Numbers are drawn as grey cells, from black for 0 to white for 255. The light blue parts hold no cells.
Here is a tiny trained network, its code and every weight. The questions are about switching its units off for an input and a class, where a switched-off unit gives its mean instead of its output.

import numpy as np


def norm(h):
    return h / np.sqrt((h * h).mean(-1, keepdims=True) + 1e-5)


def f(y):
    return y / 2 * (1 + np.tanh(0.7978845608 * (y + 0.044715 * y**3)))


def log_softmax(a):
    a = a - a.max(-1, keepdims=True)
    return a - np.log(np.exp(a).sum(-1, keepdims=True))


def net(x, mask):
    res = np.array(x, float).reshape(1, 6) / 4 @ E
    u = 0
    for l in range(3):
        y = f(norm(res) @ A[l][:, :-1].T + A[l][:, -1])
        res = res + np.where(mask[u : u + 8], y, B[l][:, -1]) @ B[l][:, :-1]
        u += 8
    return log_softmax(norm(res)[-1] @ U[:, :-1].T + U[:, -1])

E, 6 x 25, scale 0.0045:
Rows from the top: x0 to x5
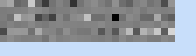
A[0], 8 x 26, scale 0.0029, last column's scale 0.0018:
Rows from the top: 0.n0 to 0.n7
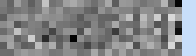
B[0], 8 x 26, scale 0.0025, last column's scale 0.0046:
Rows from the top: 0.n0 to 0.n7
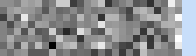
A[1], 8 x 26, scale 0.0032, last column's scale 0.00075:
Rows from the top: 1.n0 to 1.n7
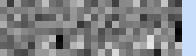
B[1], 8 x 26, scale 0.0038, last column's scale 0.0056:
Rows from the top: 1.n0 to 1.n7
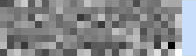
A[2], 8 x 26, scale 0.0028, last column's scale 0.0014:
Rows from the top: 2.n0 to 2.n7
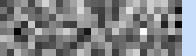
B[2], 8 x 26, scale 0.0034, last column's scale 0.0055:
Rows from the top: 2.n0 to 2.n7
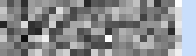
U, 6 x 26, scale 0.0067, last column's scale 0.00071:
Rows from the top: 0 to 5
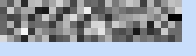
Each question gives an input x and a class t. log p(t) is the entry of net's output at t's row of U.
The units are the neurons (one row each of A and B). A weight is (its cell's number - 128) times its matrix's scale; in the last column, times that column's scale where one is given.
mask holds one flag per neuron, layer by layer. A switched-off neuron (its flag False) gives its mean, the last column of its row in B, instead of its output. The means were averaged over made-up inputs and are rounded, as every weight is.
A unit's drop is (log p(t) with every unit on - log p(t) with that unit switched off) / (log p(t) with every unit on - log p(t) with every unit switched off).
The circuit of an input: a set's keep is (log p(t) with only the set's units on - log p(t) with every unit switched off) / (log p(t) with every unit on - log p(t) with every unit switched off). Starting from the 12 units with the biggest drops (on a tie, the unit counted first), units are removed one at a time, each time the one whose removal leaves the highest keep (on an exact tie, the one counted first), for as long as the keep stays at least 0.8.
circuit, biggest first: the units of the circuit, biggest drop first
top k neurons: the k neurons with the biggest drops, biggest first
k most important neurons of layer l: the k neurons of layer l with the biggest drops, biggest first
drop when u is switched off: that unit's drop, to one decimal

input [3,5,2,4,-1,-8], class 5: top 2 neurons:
[1.n7, 2.n5]
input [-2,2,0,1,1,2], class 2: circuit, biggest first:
[1.n7]
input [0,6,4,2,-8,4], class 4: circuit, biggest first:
[2.n0, 1.n2]
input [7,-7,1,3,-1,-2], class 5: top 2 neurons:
[1.n7, 2.n5]
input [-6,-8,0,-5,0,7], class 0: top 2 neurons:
[1.n2, 0.n6]
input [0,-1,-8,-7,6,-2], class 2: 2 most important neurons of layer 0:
[0.n0, 0.n5]
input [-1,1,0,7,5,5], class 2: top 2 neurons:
[1.n7, 0.n6]
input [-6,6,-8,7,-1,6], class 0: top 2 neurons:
[1.n7, 0.n2]
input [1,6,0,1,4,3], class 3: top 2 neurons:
[0.n6, 1.n7]
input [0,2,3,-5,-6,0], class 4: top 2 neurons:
[1.n0, 0.n5]
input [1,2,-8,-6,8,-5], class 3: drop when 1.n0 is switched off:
-0.1
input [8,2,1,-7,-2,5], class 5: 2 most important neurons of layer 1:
[1.n7, 1.n3]
